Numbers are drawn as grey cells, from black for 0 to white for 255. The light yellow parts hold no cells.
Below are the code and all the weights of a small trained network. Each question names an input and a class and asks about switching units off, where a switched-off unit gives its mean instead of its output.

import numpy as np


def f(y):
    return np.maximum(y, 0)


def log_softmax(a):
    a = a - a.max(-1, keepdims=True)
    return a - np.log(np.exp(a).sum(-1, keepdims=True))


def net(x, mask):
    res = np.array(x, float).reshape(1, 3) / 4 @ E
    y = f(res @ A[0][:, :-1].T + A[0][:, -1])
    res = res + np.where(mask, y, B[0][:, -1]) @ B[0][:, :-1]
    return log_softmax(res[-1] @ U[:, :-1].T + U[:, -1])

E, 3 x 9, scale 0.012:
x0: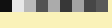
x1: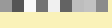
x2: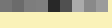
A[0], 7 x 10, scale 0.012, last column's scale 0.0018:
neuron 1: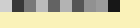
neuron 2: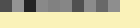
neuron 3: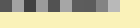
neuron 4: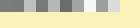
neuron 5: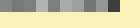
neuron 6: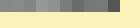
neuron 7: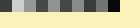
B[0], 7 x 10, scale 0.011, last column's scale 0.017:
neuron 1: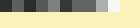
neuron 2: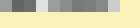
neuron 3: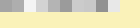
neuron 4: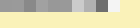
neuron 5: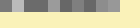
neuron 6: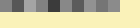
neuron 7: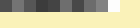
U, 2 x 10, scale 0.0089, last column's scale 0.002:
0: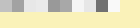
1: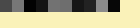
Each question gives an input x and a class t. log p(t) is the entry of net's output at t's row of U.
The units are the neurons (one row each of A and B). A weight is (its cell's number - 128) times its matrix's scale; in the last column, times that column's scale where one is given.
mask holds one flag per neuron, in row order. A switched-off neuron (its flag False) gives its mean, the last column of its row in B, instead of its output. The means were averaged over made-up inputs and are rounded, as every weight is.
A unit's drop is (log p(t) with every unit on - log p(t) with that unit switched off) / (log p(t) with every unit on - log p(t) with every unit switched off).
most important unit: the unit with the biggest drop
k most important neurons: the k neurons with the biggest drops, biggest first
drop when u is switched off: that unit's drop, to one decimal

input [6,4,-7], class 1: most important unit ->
neuron 7
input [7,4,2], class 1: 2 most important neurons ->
neuron 7; neuron 3
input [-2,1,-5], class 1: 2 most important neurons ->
neuron 3; neuron 4
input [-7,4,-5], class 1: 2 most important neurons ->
neuron 1; neuron 3
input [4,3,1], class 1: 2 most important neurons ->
neuron 3; neuron 7
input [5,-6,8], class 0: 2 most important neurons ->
neuron 3; neuron 1
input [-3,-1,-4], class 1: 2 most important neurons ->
neuron 4; neuron 3
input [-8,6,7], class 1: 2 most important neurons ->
neuron 1; neuron 3
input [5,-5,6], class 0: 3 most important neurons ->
neuron 3; neuron 1; neuron 2
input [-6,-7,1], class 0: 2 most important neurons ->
neuron 3; neuron 7
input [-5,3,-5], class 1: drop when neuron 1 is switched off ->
0.6
